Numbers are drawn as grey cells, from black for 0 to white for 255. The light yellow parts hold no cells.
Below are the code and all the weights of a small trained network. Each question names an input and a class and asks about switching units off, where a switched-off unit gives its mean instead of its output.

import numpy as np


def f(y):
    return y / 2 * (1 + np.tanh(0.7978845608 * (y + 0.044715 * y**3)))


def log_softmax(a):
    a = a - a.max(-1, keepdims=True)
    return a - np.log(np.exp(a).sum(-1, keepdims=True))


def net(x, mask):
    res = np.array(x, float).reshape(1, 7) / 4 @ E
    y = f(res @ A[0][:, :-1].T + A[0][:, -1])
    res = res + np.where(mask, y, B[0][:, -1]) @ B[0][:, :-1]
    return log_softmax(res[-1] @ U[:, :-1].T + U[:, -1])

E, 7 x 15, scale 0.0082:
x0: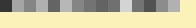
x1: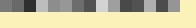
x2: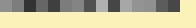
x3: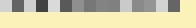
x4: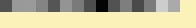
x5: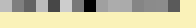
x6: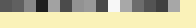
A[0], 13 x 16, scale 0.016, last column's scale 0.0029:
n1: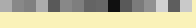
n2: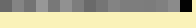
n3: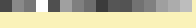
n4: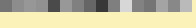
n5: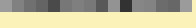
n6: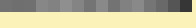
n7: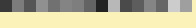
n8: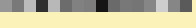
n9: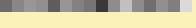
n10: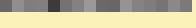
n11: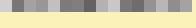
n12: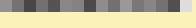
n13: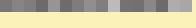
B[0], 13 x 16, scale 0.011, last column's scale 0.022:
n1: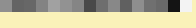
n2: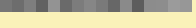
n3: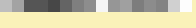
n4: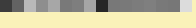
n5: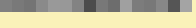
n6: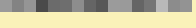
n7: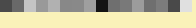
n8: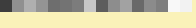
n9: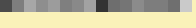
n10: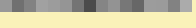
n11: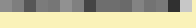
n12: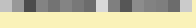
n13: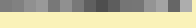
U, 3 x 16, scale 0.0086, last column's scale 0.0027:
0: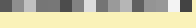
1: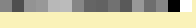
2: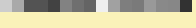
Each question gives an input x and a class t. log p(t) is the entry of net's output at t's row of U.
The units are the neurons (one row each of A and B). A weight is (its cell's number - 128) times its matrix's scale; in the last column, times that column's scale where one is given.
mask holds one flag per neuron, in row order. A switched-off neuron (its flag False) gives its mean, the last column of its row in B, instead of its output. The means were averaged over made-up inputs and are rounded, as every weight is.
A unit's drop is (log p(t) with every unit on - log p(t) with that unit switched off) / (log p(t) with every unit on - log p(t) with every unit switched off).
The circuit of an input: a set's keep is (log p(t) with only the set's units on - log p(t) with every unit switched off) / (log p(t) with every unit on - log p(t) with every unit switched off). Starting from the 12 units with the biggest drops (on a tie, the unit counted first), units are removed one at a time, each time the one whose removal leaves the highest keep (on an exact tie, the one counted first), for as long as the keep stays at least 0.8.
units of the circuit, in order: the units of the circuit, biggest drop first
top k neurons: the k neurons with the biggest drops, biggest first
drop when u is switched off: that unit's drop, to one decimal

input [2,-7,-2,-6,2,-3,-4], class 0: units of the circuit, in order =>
n3
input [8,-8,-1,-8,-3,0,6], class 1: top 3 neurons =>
n8, n7, n10
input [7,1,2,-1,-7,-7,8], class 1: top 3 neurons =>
n8, n3, n13
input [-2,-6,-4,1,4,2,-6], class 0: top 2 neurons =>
n8, n3
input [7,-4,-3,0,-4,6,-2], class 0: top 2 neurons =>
n1, n7
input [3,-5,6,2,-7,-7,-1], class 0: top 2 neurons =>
n1, n12
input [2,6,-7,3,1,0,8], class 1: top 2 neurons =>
n3, n11
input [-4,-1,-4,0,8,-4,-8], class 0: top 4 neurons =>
n8, n3, n12, n11
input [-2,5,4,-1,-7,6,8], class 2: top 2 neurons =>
n7, n12
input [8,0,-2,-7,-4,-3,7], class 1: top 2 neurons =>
n8, n7
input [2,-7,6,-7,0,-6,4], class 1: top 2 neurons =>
n8, n3
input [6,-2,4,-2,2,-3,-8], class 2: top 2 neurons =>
n3, n7
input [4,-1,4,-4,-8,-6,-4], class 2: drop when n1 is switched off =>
0.4
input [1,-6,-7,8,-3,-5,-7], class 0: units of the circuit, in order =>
n8
